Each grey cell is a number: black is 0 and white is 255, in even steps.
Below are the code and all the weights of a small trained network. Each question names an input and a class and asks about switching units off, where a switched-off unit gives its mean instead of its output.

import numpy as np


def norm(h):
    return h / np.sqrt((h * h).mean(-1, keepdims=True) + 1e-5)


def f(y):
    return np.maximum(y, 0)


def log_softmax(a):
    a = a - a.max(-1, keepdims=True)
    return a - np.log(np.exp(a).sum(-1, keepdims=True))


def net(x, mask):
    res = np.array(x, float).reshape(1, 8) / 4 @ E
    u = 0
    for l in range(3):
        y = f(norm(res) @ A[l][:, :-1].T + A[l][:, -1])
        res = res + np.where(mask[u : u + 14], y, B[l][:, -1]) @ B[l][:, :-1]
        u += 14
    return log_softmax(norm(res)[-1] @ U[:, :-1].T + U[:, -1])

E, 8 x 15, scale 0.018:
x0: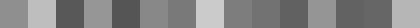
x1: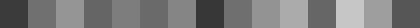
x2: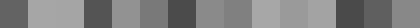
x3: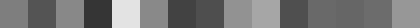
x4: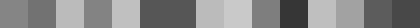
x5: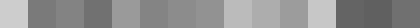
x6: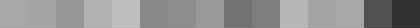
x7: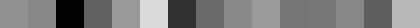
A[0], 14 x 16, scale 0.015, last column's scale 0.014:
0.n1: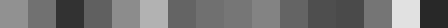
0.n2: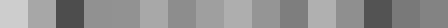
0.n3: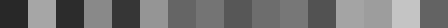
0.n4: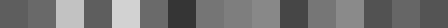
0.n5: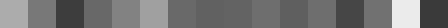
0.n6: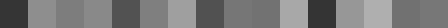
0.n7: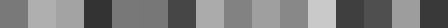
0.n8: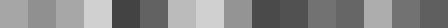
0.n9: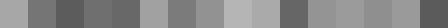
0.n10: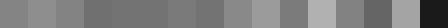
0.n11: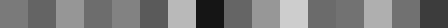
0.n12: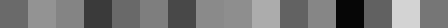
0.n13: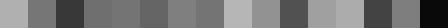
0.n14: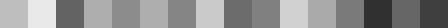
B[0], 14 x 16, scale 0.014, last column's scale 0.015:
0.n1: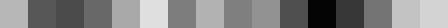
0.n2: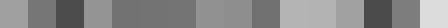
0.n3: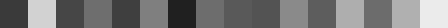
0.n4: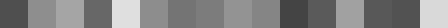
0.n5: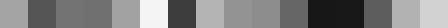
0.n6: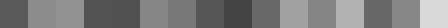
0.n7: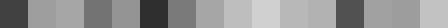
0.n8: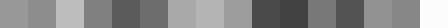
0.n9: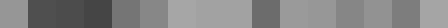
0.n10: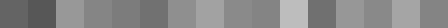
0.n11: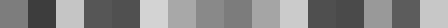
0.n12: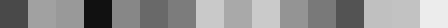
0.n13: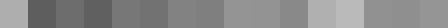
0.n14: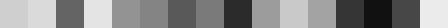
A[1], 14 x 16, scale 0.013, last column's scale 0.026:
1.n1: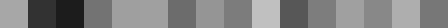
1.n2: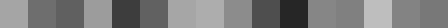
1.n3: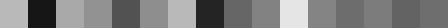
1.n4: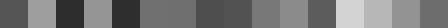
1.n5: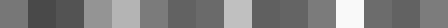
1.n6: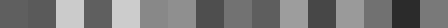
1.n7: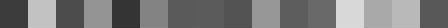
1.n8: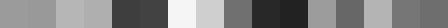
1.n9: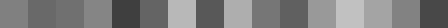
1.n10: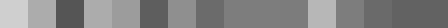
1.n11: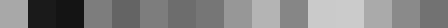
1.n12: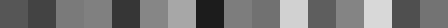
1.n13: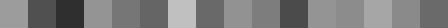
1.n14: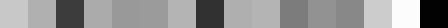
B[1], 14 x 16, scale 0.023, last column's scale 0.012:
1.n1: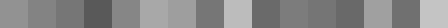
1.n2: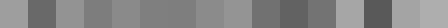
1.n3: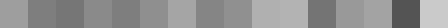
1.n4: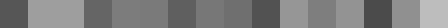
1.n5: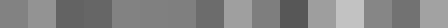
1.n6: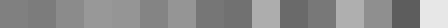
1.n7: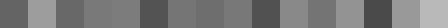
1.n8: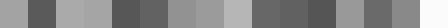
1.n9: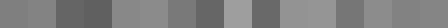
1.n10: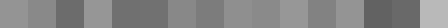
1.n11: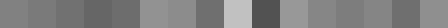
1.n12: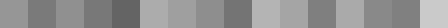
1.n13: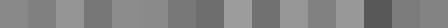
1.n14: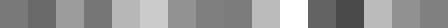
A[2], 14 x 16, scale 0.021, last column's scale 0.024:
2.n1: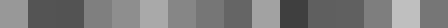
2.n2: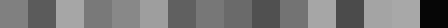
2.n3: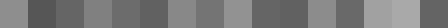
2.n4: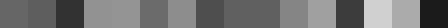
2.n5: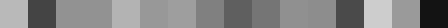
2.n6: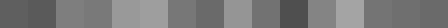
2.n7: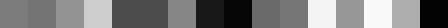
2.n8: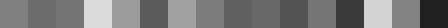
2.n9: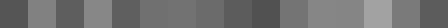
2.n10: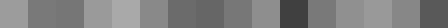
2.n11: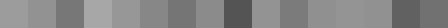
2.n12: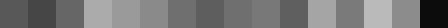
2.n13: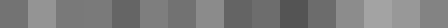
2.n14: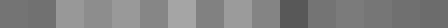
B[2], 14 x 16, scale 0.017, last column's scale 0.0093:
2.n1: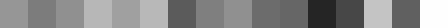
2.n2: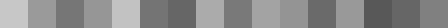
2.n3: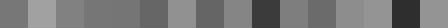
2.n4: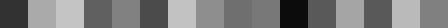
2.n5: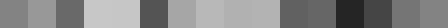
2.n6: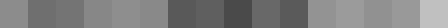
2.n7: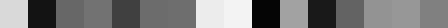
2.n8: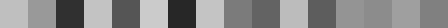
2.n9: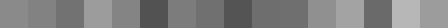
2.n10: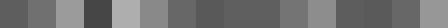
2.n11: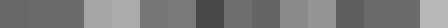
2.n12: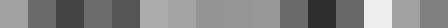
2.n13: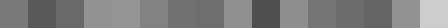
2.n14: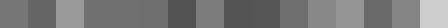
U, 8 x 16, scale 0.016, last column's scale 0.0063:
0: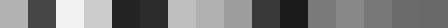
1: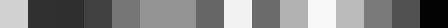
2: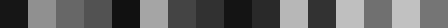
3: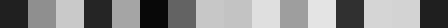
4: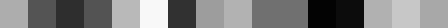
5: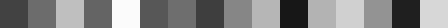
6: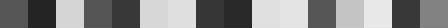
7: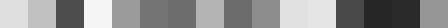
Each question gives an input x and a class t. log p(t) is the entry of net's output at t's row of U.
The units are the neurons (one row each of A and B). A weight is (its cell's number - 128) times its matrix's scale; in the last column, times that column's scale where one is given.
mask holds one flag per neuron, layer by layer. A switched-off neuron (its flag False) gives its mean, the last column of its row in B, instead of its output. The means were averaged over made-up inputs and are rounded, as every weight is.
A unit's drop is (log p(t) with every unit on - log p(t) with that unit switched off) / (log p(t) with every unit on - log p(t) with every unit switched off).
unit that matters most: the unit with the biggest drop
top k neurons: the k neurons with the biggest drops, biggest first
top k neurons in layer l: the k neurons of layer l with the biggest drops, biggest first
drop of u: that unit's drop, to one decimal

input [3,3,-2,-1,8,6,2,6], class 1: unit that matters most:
0.n13
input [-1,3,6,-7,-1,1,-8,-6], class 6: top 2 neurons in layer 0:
(0.n11, 0.n6)
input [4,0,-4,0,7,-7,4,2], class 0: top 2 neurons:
(0.n8, 1.n8)
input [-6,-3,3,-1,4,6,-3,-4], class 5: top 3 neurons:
(0.n4, 0.n12, 0.n3)
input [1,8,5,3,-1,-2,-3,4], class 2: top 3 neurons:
(0.n3, 0.n6, 1.n7)
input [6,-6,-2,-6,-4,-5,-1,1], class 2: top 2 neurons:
(0.n3, 1.n7)
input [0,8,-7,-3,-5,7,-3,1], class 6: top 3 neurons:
(0.n11, 1.n12, 1.n3)
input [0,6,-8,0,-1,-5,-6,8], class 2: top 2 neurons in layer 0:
(0.n3, 0.n6)
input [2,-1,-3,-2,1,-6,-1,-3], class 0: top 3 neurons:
(0.n8, 1.n8, 1.n2)
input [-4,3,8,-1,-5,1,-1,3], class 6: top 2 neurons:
(0.n11, 0.n6)
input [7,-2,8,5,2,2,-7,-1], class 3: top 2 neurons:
(0.n7, 0.n12)
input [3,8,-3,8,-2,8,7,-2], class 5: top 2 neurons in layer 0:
(0.n4, 0.n6)
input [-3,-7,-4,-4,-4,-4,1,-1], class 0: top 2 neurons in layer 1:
(1.n8, 1.n2)
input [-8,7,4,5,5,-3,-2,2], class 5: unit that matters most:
0.n4
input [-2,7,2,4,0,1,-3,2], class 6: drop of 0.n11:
0.6
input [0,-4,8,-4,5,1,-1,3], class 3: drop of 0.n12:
0.4
